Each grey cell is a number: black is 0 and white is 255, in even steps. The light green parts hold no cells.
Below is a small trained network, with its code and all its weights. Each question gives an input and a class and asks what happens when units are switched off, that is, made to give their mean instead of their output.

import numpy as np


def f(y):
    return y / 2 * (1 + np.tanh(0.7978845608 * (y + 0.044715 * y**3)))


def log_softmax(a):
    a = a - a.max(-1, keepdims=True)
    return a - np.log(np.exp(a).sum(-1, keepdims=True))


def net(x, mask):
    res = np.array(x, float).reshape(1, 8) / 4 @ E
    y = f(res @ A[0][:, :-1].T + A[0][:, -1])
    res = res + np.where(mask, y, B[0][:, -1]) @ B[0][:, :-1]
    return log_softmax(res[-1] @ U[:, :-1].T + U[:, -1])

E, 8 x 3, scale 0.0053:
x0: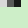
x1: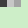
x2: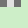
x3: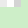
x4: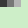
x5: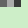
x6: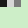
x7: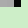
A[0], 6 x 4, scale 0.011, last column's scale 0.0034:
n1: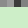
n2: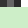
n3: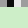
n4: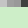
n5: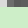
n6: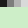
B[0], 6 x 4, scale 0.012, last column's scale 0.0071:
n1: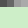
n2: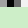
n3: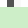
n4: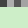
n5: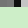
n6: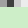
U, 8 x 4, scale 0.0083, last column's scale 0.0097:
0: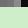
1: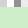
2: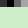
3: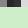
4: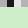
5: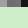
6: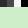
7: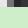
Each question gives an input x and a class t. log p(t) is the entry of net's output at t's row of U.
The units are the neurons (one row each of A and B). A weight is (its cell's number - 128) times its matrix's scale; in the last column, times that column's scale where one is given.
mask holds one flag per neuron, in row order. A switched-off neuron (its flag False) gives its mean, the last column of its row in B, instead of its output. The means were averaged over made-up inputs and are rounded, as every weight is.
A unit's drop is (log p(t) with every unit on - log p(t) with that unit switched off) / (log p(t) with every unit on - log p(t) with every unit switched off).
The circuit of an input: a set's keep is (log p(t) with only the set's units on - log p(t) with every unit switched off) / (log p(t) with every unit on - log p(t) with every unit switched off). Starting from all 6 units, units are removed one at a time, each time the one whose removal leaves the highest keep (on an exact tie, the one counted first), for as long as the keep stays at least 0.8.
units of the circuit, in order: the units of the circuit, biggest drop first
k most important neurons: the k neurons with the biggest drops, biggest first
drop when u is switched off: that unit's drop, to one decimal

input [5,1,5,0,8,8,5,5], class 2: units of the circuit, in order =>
(n3, n1)
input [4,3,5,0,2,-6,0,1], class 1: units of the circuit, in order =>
(n2, n6)
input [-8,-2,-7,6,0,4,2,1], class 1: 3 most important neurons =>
(n2, n3, n1)
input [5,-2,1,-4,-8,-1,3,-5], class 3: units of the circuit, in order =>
(n3, n6)
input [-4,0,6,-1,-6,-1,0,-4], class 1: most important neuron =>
(n2)
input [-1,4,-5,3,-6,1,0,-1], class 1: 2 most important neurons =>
(n2, n6)
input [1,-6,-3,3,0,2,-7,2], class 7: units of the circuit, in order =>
(n5, n2)
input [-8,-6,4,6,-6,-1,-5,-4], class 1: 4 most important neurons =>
(n2, n6, n4, n1)
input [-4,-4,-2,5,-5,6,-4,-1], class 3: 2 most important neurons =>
(n3, n5)
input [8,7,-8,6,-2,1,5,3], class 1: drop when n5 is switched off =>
-0.1
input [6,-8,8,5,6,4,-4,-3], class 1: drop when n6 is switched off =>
0.1
